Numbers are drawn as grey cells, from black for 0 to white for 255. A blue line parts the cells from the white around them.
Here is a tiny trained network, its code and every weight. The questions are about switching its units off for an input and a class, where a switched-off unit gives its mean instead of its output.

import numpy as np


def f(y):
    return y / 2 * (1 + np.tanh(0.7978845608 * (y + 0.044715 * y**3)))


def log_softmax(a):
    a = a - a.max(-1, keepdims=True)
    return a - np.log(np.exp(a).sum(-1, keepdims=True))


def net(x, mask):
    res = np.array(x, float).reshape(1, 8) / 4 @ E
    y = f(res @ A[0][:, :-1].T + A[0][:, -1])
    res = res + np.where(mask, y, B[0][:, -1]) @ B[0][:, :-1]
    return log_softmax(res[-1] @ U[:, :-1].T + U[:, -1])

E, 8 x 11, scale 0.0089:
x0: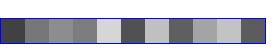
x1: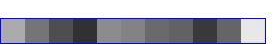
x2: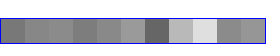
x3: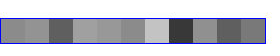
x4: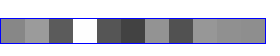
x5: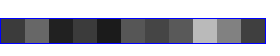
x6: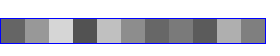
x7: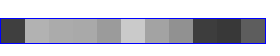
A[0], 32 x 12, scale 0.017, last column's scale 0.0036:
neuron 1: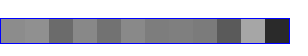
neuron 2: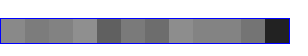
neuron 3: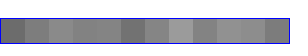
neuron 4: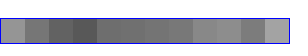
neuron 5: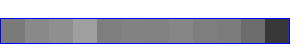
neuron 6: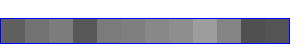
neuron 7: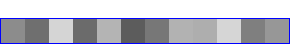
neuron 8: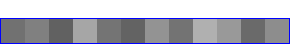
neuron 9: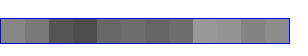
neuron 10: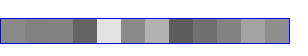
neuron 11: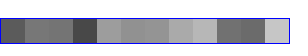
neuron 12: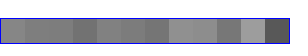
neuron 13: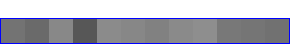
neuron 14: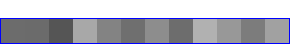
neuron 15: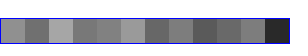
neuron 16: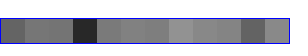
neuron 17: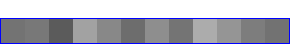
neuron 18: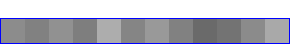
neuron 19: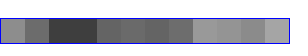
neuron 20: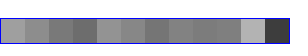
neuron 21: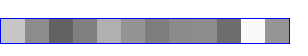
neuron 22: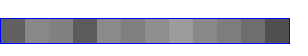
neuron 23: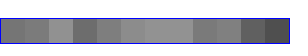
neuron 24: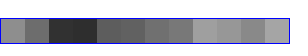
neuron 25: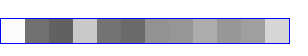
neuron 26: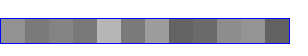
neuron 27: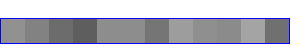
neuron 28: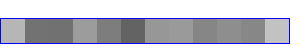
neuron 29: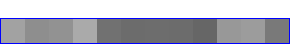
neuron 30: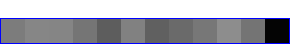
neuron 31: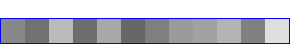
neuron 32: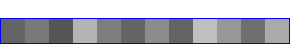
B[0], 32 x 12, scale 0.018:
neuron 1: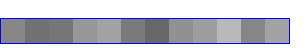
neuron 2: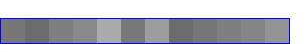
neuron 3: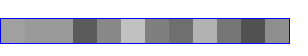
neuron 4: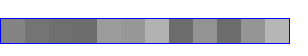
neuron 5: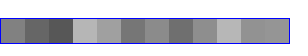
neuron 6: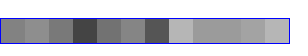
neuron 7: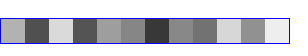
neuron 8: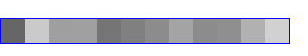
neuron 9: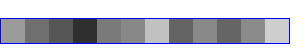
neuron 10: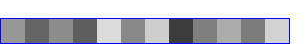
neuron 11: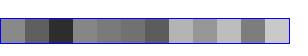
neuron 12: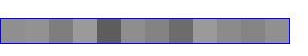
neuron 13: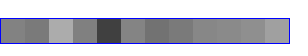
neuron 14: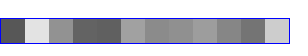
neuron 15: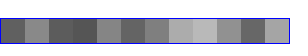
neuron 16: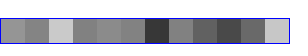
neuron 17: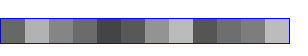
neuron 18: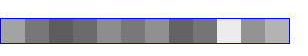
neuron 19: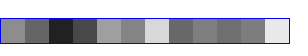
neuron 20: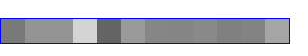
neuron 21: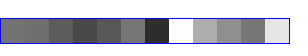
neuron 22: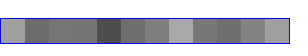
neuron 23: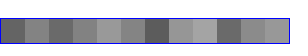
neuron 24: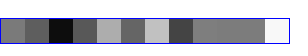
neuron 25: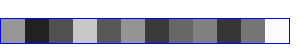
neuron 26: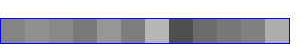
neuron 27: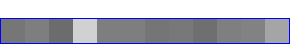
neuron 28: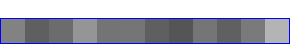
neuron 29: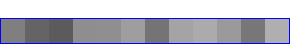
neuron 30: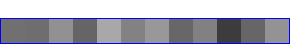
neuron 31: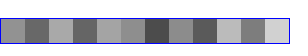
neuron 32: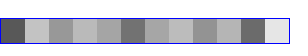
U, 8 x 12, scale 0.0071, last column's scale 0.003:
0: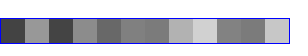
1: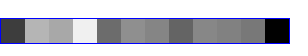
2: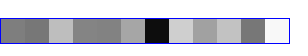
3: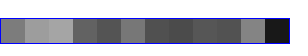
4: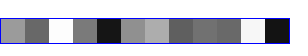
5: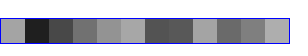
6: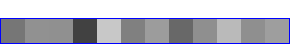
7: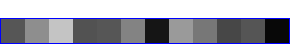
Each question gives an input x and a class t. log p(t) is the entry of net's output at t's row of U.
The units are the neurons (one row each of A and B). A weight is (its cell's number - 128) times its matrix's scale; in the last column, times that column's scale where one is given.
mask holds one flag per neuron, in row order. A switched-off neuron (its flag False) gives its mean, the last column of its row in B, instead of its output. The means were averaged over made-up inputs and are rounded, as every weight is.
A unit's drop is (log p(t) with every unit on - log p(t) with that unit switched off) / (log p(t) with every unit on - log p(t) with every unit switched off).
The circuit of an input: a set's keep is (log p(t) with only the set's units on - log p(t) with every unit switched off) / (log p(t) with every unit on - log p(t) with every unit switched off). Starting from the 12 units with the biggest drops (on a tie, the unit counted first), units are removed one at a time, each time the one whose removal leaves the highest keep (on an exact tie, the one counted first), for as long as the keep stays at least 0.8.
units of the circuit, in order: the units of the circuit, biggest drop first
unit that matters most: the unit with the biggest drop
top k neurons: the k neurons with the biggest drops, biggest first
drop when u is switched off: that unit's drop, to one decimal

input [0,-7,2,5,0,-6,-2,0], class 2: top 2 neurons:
[neuron 24; neuron 19]
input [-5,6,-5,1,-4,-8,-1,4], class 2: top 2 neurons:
[neuron 21; neuron 24]
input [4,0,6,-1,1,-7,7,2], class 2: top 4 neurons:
[neuron 7; neuron 24; neuron 19; neuron 31]
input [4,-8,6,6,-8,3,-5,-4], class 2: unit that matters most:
neuron 7
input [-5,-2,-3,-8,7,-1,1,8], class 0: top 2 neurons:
[neuron 7; neuron 31]
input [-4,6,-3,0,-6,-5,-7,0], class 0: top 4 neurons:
[neuron 7; neuron 21; neuron 31; neuron 16]
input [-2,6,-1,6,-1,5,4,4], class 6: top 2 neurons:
[neuron 25; neuron 28]
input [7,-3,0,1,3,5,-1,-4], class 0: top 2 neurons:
[neuron 10; neuron 17]
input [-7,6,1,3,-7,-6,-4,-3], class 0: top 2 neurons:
[neuron 21; neuron 7]
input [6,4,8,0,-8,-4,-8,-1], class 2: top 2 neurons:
[neuron 21; neuron 7]
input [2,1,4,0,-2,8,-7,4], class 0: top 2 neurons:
[neuron 7; neuron 10]
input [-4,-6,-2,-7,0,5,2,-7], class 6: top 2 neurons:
[neuron 25; neuron 21]
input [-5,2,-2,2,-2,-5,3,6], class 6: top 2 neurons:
[neuron 10; neuron 25]
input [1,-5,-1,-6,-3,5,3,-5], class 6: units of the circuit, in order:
[neuron 25]
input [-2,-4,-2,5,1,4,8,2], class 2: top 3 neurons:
[neuron 24; neuron 19; neuron 9]
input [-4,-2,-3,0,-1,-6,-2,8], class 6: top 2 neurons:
[neuron 25; neuron 18]
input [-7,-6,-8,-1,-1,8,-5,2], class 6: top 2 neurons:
[neuron 25; neuron 21]
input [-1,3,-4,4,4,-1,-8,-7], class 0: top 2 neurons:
[neuron 32; neuron 14]
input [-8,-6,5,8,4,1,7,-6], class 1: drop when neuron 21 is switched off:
0.3
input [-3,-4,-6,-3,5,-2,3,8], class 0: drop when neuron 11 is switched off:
-0.1
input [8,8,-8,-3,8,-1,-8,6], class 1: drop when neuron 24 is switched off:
0.2
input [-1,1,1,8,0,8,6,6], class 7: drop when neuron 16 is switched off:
0.2
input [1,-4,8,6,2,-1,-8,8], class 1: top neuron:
[neuron 21]
